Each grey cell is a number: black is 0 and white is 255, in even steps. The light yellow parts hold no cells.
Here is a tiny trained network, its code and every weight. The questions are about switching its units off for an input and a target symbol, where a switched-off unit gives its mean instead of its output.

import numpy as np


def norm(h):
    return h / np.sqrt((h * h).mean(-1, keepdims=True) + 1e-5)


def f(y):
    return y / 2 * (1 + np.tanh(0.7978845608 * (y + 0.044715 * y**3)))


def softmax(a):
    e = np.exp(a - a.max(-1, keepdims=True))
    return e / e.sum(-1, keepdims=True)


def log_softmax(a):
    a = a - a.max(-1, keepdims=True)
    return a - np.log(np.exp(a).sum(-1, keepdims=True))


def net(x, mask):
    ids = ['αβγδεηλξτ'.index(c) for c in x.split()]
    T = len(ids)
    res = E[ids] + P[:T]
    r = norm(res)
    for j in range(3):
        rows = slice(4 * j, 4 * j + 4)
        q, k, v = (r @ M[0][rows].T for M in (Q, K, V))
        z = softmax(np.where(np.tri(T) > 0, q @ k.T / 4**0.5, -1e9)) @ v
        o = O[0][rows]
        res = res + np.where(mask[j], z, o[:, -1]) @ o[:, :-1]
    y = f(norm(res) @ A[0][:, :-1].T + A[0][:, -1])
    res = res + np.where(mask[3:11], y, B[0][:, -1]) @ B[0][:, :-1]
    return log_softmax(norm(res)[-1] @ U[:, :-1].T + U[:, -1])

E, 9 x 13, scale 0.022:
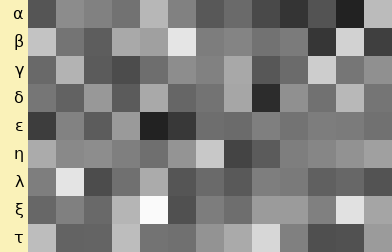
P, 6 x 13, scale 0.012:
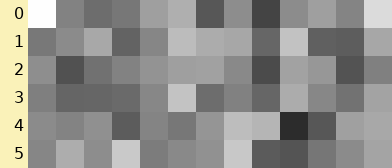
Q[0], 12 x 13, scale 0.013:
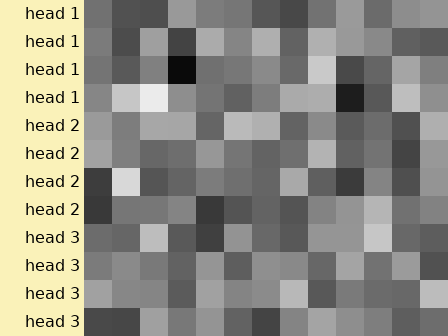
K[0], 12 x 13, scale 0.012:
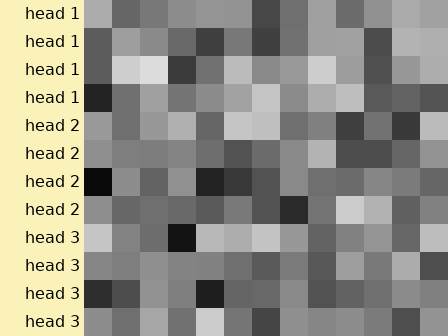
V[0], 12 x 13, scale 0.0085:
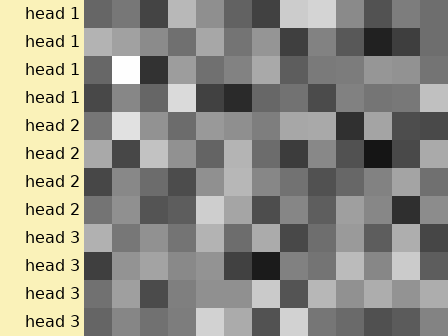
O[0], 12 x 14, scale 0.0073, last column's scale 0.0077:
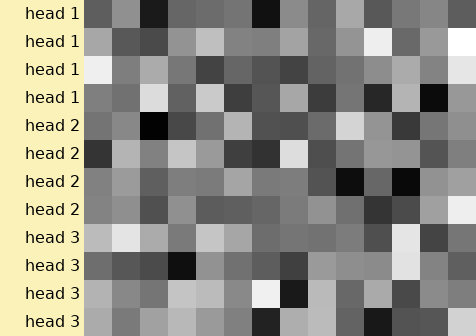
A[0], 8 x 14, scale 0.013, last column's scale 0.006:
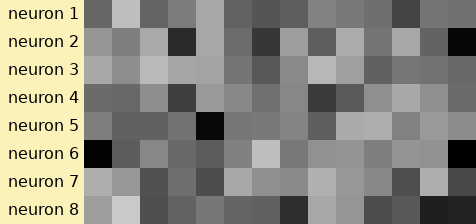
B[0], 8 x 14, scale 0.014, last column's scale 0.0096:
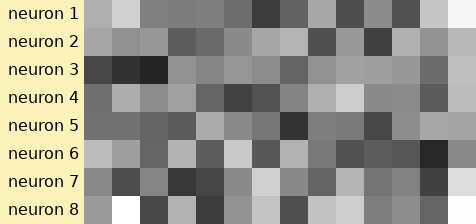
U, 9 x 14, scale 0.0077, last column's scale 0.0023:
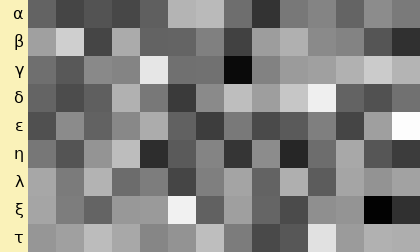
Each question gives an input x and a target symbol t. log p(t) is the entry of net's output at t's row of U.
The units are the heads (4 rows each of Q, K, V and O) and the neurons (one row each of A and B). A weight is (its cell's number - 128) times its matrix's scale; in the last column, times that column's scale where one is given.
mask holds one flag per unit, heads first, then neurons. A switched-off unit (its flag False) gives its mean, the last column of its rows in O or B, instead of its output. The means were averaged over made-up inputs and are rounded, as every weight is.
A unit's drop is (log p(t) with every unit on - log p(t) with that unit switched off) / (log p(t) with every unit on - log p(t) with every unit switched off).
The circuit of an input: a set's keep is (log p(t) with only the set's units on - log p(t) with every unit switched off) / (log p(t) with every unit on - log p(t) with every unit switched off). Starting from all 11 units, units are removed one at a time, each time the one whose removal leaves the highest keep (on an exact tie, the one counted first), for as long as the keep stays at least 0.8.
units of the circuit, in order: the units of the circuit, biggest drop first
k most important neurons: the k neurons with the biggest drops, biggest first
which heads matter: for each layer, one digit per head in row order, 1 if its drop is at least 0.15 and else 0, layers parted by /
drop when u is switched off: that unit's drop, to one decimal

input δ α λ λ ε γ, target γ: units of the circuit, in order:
[neuron 5; head 3]
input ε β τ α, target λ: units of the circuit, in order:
[head 1; neuron 2]
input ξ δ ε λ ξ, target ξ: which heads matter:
101
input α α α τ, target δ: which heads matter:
000
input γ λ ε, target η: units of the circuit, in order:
[head 1; head 2; neuron 8]
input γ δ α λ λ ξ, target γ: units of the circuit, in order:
[head 3; neuron 8]
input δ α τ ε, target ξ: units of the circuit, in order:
[head 1; neuron 6]
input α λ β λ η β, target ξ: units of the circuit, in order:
[neuron 8]
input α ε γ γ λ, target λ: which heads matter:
111
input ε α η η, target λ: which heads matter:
100
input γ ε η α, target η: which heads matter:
111
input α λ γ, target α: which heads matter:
000
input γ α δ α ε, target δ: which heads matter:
111
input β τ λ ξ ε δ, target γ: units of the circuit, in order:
[head 3; neuron 5]
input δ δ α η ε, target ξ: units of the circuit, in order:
[head 1; neuron 6; head 2]
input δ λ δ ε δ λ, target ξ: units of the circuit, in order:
[head 1; neuron 6; head 3; head 2]
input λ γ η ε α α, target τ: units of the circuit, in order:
[head 1]
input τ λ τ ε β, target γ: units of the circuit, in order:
[head 3; neuron 5; head 1]
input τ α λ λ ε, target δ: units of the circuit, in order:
[head 1; head 2; neuron 8]
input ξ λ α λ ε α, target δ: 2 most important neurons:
[neuron 4; neuron 1]
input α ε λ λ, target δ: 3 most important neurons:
[neuron 8; neuron 1; neuron 4]
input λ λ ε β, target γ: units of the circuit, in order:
[head 3; neuron 5; neuron 8]
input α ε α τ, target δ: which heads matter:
110
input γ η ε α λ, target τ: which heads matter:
110
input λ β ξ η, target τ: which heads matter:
010
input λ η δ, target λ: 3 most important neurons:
[neuron 2; neuron 4; neuron 8]
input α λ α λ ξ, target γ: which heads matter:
000
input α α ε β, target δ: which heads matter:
111
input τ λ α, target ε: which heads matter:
000
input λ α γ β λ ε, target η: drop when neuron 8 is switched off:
0.3
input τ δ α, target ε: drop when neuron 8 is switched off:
0.1
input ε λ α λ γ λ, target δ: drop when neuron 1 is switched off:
0.1
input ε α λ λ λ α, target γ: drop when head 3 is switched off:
0.4
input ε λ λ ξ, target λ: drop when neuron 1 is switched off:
0.0
